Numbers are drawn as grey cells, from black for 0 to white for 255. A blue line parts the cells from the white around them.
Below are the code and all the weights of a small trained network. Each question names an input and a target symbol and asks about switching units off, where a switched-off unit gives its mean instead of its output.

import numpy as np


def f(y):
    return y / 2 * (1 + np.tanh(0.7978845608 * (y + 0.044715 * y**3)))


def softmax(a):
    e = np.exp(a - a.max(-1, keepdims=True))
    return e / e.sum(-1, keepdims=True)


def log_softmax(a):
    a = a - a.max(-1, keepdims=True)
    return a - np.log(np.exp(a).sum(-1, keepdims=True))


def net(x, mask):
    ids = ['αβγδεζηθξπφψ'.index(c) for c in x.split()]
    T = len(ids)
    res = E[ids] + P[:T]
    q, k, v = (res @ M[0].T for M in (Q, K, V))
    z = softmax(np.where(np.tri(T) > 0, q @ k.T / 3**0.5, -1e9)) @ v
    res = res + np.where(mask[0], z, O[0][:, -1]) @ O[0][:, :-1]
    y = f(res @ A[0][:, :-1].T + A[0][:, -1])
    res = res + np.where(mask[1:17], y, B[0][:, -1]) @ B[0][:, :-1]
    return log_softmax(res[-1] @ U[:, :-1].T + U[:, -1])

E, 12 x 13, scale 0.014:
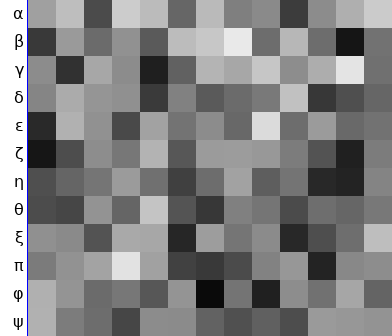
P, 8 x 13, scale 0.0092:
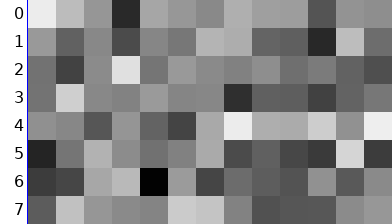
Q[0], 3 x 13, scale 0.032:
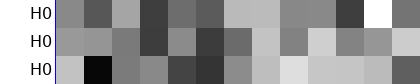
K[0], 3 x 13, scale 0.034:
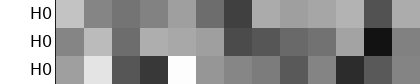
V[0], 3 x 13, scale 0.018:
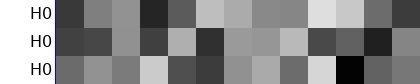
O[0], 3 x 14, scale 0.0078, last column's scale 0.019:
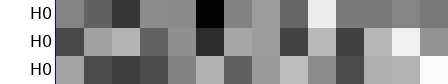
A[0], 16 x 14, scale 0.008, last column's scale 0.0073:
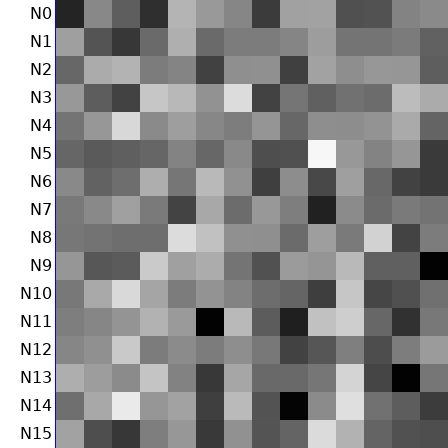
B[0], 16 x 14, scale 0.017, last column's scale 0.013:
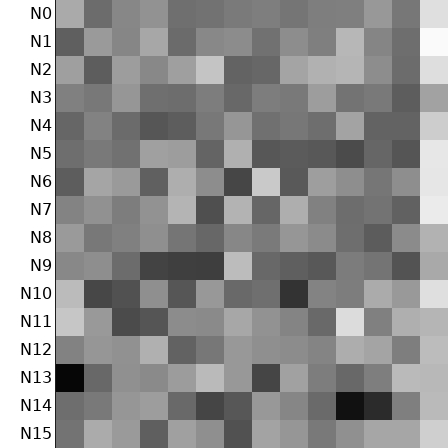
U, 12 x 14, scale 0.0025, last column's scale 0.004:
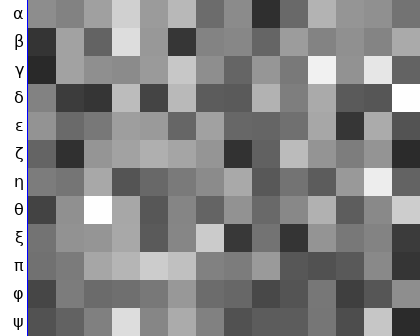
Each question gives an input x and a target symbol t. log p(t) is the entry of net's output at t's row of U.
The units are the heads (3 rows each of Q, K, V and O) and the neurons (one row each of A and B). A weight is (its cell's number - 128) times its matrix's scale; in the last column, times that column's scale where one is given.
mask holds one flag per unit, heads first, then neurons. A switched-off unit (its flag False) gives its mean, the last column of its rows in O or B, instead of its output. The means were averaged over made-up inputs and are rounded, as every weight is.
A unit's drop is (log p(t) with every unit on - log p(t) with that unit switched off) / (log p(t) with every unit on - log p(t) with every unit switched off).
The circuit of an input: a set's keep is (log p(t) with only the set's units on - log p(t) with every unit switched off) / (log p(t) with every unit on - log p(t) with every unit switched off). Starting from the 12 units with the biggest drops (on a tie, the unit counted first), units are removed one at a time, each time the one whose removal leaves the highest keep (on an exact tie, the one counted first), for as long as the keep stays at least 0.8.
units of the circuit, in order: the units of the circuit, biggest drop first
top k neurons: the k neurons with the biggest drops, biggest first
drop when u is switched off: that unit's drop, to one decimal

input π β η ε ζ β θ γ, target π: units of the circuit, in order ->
H0, N7, N6
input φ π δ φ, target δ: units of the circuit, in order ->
H0, N6
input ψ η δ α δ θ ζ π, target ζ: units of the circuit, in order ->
H0, N2
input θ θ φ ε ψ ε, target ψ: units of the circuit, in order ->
H0, N14, N13, N10
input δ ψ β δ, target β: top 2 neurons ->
N5, N1
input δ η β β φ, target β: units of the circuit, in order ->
H0, N5
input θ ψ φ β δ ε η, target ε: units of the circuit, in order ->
N11, H0, N5
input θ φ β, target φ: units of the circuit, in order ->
H0, N9, N6
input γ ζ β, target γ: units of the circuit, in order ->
H0, N13, N11, N15
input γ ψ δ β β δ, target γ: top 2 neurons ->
N13, N11
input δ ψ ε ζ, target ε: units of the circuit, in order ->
H0, N11, N5
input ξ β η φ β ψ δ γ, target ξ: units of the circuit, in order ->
H0, N7, N4
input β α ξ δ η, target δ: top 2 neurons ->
N6, N15
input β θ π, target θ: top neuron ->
N14
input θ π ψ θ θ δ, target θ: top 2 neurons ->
N14, N2
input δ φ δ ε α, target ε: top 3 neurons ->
N11, N14, N5
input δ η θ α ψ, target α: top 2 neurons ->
N10, N6
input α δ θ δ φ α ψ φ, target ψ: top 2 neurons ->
N14, N13
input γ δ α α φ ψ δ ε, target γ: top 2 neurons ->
N13, N5
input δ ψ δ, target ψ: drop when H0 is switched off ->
1.0
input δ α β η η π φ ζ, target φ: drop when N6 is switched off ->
0.6
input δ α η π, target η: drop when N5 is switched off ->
0.1
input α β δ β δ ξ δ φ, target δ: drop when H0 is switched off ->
0.9
